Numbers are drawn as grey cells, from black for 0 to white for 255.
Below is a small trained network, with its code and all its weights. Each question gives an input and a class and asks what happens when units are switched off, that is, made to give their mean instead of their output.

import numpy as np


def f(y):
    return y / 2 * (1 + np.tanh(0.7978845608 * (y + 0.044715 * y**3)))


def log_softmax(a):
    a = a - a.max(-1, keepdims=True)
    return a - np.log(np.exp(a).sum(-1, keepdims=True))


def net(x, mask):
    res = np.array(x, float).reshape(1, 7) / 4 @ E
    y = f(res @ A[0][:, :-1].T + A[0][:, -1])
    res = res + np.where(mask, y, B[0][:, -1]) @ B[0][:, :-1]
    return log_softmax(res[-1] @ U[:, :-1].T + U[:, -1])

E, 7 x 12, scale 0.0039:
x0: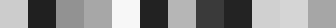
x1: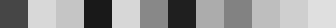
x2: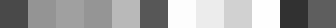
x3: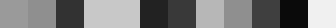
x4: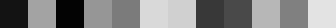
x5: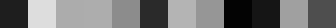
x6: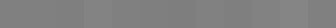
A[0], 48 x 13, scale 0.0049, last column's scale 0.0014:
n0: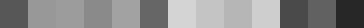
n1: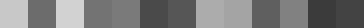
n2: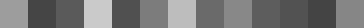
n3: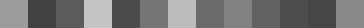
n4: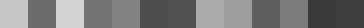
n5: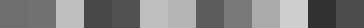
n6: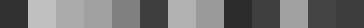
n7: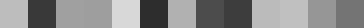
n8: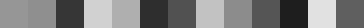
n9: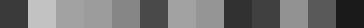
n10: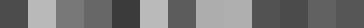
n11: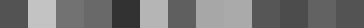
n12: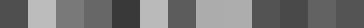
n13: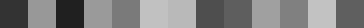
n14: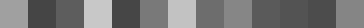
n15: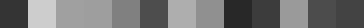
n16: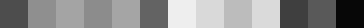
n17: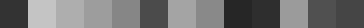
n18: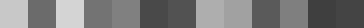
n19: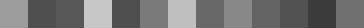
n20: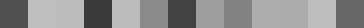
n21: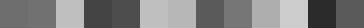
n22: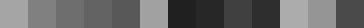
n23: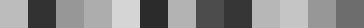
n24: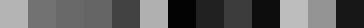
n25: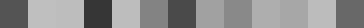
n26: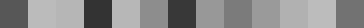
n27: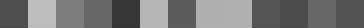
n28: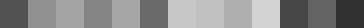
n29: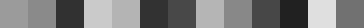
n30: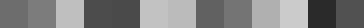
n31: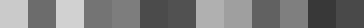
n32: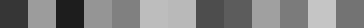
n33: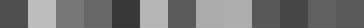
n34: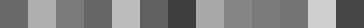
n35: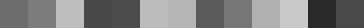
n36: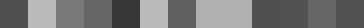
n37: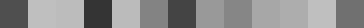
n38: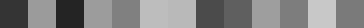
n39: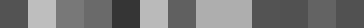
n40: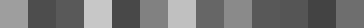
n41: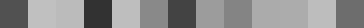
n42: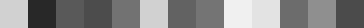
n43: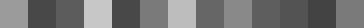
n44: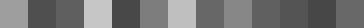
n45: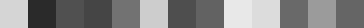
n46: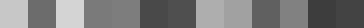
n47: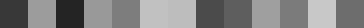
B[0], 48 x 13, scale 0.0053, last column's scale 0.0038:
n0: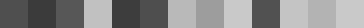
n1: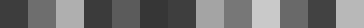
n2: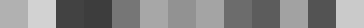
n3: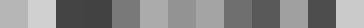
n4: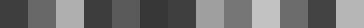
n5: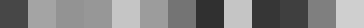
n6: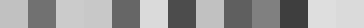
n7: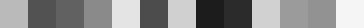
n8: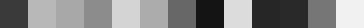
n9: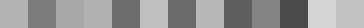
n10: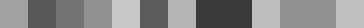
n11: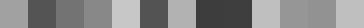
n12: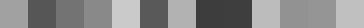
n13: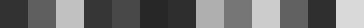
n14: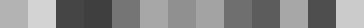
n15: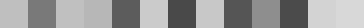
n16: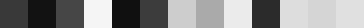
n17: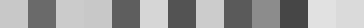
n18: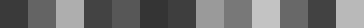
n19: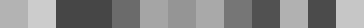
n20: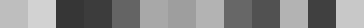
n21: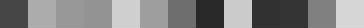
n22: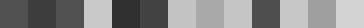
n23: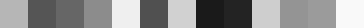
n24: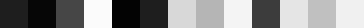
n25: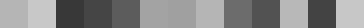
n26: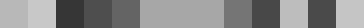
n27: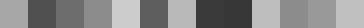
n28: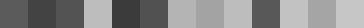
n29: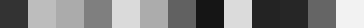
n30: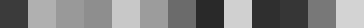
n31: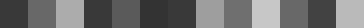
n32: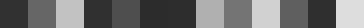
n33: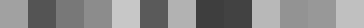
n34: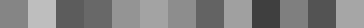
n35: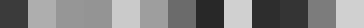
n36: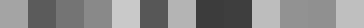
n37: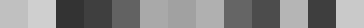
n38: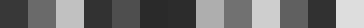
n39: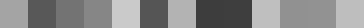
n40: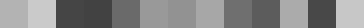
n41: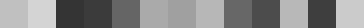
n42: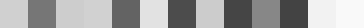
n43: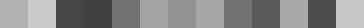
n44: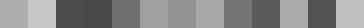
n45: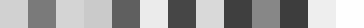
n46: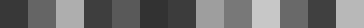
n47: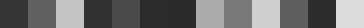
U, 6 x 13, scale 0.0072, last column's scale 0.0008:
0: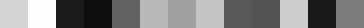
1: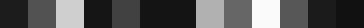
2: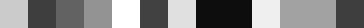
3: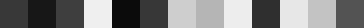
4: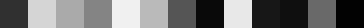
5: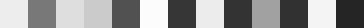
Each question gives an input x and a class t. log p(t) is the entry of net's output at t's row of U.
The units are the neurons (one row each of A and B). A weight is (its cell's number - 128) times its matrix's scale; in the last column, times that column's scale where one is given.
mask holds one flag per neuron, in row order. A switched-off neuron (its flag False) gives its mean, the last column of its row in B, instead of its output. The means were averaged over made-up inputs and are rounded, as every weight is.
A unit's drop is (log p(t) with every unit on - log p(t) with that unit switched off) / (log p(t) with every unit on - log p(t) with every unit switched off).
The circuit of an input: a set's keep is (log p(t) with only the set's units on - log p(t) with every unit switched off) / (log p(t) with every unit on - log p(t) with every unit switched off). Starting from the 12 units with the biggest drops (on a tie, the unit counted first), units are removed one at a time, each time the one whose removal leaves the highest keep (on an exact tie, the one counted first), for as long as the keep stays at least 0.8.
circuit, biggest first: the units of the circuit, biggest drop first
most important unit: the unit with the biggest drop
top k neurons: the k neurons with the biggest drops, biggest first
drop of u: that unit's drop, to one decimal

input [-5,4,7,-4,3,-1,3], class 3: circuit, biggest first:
n16
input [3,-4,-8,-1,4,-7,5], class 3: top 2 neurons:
n24, n22
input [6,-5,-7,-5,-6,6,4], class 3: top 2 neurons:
n24, n22
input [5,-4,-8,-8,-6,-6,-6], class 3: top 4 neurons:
n24, n22, n29, n8
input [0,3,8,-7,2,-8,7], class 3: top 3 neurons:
n16, n0, n28
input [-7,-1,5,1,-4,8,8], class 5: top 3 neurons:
n6, n17, n15
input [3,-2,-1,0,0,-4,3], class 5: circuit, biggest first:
n45, n42
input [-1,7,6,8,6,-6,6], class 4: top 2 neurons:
n8, n29
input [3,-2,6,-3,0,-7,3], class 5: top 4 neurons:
n42, n45, n24, n22
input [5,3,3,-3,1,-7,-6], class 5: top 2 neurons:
n45, n42
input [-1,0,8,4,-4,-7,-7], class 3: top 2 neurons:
n16, n0
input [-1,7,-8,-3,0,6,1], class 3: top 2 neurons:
n24, n22
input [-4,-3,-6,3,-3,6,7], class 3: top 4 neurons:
n24, n22, n45, n42
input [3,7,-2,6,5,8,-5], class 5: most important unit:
n17
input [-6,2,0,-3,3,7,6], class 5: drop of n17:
0.5
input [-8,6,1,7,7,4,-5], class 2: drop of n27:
0.2
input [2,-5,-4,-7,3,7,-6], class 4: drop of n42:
0.2
